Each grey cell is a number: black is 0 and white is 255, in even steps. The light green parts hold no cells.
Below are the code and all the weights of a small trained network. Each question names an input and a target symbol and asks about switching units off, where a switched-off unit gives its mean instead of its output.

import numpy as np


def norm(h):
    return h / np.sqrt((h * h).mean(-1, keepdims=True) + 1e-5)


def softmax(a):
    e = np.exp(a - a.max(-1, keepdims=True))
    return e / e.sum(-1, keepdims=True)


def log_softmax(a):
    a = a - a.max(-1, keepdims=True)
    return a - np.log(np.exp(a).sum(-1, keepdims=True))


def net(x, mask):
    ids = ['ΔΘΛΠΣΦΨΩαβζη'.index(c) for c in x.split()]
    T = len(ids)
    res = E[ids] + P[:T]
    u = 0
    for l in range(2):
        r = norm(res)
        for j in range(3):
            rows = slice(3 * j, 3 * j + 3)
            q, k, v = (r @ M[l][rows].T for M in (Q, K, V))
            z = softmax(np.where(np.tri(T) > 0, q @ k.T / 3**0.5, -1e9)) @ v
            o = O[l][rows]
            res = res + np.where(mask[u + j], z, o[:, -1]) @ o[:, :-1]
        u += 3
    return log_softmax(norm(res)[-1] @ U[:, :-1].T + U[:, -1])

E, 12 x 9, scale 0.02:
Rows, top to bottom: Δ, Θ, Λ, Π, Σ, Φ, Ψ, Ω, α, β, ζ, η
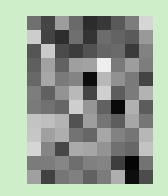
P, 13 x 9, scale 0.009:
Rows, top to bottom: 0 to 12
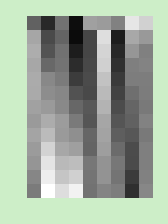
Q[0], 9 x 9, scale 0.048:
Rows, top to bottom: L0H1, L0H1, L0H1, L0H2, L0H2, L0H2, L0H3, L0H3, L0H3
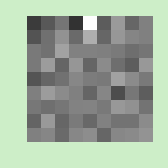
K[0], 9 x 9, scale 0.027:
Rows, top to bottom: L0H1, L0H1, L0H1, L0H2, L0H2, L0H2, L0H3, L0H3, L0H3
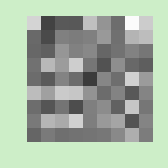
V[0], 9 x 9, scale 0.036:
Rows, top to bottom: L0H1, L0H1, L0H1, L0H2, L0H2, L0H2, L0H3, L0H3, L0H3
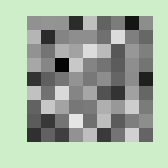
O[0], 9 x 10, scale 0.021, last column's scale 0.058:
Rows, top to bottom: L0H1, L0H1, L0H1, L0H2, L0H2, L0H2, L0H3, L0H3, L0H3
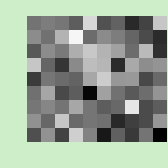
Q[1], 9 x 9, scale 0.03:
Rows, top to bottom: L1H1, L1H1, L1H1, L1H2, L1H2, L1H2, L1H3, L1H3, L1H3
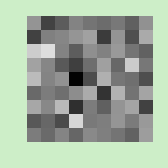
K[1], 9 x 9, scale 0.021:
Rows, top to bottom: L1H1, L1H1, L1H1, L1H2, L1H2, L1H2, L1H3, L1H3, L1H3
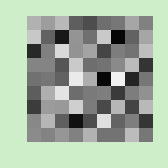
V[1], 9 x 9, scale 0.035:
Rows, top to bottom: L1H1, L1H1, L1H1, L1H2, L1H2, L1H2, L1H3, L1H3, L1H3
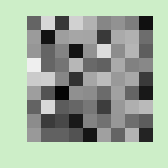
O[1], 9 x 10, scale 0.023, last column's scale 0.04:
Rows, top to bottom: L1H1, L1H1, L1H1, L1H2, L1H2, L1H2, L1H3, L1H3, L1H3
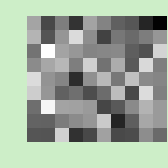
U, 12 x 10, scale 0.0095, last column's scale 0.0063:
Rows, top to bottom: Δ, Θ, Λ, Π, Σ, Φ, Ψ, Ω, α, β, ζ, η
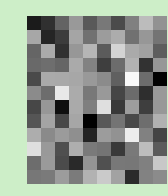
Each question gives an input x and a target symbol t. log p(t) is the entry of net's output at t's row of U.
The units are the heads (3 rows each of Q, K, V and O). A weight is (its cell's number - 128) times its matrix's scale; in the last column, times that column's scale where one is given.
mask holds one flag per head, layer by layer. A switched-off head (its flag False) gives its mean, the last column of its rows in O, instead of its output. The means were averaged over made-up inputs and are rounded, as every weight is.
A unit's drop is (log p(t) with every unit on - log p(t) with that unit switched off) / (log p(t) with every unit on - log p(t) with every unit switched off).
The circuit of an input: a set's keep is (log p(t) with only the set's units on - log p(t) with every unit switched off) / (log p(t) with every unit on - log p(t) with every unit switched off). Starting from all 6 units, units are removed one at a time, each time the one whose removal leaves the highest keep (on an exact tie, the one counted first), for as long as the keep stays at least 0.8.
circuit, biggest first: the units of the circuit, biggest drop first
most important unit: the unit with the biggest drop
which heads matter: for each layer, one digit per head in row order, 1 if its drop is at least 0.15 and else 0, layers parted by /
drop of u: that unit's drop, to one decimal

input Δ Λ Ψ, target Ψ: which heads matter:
010 / 000
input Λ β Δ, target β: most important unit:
L0H2
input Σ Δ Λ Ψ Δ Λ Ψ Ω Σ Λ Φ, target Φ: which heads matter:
011 / 100
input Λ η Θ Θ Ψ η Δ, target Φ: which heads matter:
110 / 100
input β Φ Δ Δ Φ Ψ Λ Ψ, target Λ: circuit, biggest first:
L0H1; L0H3; L1H3
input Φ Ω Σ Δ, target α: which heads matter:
111 / 000
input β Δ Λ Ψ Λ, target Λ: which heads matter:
101 / 011
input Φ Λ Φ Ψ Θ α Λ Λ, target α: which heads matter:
011 / 100
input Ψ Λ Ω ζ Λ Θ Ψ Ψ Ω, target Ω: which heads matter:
011 / 010
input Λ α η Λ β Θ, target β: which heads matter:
011 / 001
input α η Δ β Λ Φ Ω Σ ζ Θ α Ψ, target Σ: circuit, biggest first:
L0H2; L1H2; L0H1; L0H3
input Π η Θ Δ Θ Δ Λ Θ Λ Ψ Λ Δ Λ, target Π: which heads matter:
111 / 110
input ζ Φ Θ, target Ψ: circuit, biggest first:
L1H3; L1H2; L0H1
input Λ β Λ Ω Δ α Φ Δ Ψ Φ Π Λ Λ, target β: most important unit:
L0H3
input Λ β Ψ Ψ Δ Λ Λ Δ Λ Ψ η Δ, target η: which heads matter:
100 / 000
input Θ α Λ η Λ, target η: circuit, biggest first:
L0H3; L0H2
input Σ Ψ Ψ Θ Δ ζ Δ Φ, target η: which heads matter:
101 / 000
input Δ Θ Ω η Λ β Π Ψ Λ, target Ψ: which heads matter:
010 / 000
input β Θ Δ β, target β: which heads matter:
011 / 000
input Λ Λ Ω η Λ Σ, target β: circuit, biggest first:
L0H3; L1H3; L0H2; L1H1
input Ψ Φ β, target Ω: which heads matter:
111 / 110
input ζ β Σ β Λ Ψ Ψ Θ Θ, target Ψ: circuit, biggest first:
L0H2
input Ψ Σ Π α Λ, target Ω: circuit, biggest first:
L0H2; L1H2; L0H3; L0H1
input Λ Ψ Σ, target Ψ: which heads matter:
010 / 001
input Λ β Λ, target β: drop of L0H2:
0.8
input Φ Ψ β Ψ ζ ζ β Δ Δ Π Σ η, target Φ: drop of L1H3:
0.1
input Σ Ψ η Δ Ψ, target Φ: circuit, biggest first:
L0H1
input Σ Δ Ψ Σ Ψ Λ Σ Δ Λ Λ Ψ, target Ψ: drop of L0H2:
0.9
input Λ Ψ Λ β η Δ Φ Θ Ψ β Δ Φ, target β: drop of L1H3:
0.2
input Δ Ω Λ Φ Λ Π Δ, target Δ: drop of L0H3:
0.6
